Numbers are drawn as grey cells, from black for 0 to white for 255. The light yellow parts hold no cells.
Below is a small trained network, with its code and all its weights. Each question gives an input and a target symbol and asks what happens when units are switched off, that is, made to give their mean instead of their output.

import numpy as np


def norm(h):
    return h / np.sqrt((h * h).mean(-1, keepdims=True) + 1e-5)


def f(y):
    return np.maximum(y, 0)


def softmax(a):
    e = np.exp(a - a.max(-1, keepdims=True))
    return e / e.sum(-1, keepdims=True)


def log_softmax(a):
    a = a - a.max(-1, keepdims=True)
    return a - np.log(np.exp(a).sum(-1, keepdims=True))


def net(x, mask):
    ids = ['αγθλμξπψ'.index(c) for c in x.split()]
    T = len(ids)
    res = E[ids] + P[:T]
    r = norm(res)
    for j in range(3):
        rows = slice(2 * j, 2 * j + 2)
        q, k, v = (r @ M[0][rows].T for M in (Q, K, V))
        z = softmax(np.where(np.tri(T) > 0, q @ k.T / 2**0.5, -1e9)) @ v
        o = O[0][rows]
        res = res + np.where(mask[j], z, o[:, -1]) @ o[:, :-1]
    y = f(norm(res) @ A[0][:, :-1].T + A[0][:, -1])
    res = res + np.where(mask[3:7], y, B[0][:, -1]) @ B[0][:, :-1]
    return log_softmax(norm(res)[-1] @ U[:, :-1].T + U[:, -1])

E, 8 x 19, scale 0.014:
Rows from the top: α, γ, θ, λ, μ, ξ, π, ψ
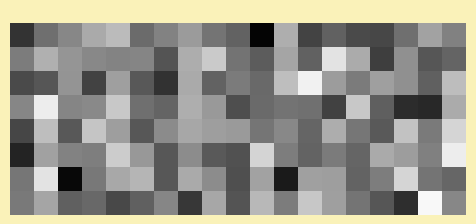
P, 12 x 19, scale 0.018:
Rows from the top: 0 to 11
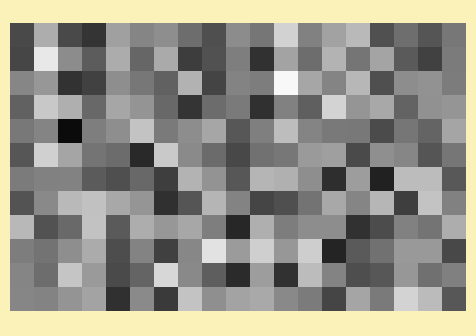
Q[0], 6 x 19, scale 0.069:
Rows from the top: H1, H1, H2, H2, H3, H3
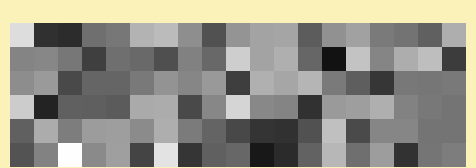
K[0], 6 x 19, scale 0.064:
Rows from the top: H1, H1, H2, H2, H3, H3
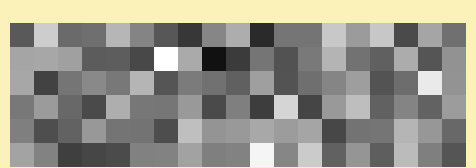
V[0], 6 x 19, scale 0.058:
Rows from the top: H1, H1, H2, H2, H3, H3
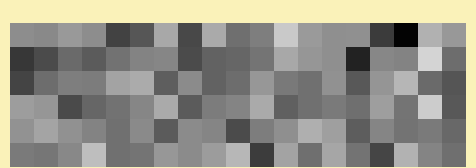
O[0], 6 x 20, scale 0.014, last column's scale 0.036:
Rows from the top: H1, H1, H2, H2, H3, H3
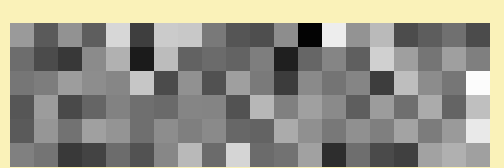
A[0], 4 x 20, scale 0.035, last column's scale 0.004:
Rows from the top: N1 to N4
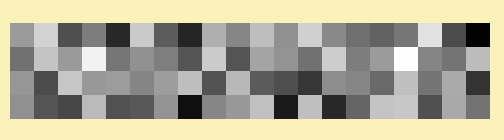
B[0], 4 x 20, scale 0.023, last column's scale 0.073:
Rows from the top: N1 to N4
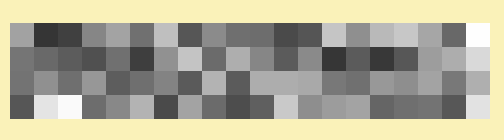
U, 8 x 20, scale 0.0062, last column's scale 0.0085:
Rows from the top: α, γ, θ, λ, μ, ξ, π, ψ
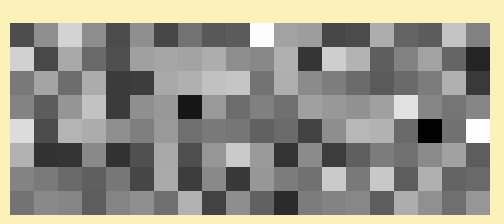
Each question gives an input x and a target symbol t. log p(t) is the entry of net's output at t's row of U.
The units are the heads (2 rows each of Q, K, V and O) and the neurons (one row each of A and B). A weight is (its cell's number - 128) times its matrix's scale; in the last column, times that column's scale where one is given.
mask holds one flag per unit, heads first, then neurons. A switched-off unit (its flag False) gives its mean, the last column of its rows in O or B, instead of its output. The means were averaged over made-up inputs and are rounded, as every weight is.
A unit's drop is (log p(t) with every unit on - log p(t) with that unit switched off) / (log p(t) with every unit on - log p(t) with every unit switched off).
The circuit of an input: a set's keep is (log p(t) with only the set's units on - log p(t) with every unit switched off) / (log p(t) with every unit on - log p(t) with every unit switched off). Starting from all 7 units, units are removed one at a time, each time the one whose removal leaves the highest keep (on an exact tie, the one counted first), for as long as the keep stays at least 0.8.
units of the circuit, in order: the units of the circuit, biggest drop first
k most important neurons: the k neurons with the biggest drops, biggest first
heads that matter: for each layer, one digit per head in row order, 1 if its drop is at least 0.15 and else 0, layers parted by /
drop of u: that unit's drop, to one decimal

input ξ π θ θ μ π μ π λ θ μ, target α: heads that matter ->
100
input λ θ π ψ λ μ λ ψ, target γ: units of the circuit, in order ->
(H1)
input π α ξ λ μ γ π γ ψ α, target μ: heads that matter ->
100
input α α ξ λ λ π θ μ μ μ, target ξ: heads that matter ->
101
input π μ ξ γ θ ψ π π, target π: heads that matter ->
010
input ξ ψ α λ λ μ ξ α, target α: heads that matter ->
110
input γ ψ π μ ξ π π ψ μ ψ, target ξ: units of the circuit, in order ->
(N4, H1)
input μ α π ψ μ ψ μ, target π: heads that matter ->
000
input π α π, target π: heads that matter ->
100
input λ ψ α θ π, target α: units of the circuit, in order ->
(H1, N1)
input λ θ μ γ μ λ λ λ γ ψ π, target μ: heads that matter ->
100
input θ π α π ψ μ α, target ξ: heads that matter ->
001
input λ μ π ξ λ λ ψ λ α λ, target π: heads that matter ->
110
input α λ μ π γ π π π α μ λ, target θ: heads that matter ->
011
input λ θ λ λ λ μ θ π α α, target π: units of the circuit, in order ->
(H1)
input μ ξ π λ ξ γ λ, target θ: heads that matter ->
001
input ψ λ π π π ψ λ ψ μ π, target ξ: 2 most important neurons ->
(N2, N4)
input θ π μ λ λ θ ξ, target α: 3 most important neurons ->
(N1, N3, N4)
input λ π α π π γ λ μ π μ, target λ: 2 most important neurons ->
(N2, N1)
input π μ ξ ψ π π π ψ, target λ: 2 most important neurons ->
(N1, N4)
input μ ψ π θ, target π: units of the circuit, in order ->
(H2)
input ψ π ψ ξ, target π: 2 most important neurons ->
(N3, N4)
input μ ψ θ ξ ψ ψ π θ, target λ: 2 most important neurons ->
(N1, N4)
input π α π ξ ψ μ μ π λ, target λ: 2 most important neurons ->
(N2, N1)
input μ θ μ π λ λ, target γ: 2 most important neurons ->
(N2, N4)
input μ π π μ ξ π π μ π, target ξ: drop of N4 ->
1.4
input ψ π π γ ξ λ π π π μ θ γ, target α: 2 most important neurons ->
(N1, N4)
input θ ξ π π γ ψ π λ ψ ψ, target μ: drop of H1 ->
0.7
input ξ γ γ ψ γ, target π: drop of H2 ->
0.1
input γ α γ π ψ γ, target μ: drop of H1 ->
0.9
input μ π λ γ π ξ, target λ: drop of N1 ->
0.9
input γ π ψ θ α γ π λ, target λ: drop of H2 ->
-0.1
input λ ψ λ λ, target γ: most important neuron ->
(N3)
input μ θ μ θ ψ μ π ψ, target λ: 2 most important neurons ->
(N1, N4)
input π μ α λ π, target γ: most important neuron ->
(N4)
